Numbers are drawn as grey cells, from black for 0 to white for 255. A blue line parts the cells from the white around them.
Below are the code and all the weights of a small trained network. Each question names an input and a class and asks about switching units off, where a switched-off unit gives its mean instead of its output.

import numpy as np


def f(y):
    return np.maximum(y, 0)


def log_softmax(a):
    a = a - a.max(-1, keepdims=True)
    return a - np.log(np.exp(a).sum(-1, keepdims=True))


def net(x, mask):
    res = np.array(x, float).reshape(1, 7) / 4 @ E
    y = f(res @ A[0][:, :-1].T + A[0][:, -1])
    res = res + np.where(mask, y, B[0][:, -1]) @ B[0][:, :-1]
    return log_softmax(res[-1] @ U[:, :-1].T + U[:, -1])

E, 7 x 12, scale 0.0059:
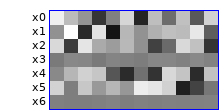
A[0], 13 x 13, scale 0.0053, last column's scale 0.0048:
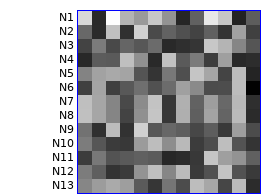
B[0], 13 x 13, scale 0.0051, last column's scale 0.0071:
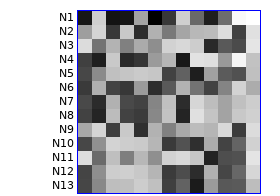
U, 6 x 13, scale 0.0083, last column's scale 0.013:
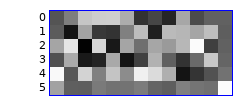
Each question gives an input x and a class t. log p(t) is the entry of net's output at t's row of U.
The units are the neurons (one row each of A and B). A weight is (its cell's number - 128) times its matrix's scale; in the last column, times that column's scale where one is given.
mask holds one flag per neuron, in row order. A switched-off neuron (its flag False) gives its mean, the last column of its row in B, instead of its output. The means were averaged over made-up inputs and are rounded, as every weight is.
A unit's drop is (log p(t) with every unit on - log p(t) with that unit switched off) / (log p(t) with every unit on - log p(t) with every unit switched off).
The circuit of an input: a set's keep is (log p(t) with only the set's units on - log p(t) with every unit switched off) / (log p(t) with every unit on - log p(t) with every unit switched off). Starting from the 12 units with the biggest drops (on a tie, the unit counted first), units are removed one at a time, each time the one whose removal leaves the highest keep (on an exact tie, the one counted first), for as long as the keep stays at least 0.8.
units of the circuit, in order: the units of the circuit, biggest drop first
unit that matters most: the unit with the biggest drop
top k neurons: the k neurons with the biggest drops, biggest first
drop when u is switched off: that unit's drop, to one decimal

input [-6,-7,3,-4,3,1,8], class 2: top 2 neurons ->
[N2 N9]
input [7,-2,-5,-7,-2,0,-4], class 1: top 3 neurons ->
[N8 N7 N1]
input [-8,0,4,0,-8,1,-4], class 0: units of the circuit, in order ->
[N10]
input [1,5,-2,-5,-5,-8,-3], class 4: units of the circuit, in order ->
[N3 N11]
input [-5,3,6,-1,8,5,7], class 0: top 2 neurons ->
[N5 N13]
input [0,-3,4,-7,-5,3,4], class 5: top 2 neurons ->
[N5 N13]
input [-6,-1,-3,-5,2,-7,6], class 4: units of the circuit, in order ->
[N11 N3]
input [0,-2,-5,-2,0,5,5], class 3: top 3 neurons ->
[N11 N3 N6]
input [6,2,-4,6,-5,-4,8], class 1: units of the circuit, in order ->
[N8 N7]
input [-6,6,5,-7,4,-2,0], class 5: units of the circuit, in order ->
[N2 N1]
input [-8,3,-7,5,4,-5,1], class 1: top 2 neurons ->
[N4 N1]
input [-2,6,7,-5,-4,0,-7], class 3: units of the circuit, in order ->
[N1 N2]
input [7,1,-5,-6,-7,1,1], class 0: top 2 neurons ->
[N12 N10]
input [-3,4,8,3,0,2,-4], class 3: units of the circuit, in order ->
[N1]
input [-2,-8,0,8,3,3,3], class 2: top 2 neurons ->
[N2 N9]
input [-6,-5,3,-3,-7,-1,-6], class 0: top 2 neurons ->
[N10 N12]
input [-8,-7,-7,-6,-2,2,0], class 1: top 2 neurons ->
[N4 N1]
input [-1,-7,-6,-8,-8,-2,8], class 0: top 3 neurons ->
[N10 N12 N1]
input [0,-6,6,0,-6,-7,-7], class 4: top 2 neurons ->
[N11 N3]
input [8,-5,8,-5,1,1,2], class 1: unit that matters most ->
N8
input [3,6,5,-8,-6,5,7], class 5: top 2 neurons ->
[N2 N9]
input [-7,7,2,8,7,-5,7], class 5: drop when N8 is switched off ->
0.2
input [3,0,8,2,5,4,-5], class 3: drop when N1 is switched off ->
0.7
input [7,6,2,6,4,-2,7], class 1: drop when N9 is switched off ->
0.1
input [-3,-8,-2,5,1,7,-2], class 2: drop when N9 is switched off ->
0.3
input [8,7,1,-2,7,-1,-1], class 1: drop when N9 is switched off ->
0.1
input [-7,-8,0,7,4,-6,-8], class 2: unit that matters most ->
N2
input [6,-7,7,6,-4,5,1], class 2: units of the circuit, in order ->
[N9 N2]
